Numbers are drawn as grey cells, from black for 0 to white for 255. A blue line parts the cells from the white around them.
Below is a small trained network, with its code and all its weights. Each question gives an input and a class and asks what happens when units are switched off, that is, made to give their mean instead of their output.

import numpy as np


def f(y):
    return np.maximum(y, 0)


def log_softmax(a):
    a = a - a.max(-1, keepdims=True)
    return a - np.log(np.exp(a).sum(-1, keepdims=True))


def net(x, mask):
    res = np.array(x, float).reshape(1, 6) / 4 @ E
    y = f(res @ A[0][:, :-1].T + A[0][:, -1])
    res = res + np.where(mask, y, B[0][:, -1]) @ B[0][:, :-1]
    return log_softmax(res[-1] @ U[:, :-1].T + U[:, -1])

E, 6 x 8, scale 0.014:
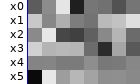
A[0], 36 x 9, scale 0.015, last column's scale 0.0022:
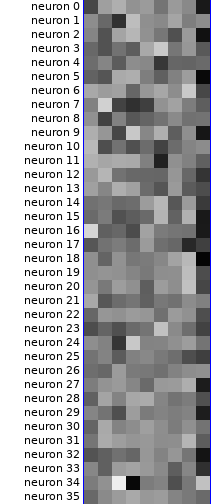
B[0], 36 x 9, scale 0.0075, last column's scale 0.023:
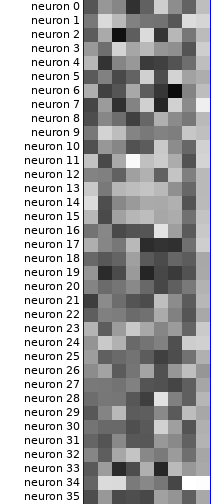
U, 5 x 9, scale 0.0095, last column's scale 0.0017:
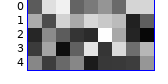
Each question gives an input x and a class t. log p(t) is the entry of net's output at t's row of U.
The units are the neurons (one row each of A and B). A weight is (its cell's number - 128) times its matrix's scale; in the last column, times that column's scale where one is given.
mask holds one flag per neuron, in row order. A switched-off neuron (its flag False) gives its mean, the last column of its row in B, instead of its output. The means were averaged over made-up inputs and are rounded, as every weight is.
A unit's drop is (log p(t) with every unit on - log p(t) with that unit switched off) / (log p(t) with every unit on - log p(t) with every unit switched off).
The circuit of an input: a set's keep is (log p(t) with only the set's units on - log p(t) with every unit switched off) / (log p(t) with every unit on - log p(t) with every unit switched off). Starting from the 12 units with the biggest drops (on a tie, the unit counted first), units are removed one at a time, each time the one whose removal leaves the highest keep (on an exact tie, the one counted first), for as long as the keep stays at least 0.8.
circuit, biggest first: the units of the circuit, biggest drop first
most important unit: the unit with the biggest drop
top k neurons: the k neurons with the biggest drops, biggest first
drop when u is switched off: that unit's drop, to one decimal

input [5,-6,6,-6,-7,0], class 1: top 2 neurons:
[neuron 23; neuron 15]
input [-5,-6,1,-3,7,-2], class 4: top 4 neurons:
[neuron 34; neuron 4; neuron 25; neuron 17]
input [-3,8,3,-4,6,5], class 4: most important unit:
neuron 6
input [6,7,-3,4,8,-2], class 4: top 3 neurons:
[neuron 6; neuron 19; neuron 18]
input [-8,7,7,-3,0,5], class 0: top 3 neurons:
[neuron 24; neuron 1; neuron 9]
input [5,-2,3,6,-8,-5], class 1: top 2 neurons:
[neuron 11; neuron 13]
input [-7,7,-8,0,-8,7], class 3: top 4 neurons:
[neuron 2; neuron 5; neuron 34; neuron 33]
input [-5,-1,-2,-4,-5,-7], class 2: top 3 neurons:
[neuron 34; neuron 16; neuron 21]
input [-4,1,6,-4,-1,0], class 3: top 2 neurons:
[neuron 7; neuron 34]
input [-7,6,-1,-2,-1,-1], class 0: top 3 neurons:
[neuron 1; neuron 9; neuron 24]
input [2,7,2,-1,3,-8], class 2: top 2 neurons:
[neuron 16; neuron 10]
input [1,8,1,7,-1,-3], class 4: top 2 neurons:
[neuron 6; neuron 19]
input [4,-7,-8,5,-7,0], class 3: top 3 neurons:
[neuron 2; neuron 5; neuron 33]
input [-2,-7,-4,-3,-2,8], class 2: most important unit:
neuron 28
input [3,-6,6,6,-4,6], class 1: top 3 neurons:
[neuron 11; neuron 13; neuron 12]
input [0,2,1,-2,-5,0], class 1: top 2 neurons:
[neuron 17; neuron 4]
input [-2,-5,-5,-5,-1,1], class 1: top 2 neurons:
[neuron 7; neuron 3]
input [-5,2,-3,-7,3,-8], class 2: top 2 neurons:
[neuron 21; neuron 16]
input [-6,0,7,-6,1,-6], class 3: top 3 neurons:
[neuron 7; neuron 34; neuron 11]
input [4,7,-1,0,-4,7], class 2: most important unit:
neuron 0
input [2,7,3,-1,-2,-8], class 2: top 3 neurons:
[neuron 16; neuron 10; neuron 21]
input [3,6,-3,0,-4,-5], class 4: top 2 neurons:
[neuron 6; neuron 20]
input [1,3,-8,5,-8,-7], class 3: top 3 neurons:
[neuron 2; neuron 33; neuron 5]
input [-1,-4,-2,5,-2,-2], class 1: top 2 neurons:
[neuron 11; neuron 13]
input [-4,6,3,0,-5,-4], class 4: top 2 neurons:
[neuron 34; neuron 6]
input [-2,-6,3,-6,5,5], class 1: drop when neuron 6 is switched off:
0.1
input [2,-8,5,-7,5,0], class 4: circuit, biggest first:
[neuron 17]
